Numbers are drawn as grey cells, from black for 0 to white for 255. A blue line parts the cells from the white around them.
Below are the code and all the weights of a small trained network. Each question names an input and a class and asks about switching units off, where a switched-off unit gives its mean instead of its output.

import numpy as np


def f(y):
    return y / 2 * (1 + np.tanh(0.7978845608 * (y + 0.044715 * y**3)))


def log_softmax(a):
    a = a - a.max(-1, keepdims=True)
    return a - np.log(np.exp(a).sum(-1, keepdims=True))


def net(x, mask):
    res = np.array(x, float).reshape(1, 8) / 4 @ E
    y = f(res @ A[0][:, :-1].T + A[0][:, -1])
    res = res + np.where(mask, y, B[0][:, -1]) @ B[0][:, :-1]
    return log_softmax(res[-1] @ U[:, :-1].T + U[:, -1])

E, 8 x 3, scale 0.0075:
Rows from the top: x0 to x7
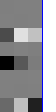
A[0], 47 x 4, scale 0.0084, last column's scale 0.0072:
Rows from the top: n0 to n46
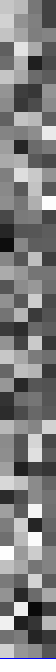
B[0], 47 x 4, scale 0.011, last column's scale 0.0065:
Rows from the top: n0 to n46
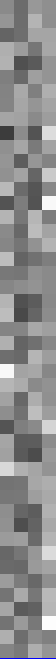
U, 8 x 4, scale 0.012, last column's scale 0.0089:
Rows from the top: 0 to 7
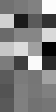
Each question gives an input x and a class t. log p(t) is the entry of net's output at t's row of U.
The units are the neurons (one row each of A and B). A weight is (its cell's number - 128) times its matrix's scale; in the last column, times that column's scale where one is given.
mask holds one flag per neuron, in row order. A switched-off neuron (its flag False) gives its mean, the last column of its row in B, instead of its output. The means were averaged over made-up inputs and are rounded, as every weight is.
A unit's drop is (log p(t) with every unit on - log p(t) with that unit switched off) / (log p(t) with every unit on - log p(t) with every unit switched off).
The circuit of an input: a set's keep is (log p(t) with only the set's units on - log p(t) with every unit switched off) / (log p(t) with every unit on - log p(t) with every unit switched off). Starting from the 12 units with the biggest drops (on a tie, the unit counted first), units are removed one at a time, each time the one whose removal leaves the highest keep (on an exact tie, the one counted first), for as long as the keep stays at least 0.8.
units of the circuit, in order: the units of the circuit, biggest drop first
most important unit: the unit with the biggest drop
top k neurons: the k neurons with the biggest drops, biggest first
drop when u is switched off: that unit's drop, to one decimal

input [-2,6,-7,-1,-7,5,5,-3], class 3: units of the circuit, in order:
n33, n44
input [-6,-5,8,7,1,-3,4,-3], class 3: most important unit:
n26
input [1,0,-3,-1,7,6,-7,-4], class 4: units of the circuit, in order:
n29, n16
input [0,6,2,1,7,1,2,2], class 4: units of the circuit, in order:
n16, n29, n28, n17
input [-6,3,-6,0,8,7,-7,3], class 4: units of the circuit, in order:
n16, n29, n23
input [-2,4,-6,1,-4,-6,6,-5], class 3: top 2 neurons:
n33, n27
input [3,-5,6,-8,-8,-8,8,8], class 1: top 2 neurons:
n43, n37
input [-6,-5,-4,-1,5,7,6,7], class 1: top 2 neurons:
n4, n43
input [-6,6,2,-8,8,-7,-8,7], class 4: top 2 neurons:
n16, n29
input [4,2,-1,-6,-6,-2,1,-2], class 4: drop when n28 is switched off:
-0.1
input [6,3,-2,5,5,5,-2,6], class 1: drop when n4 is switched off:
0.3
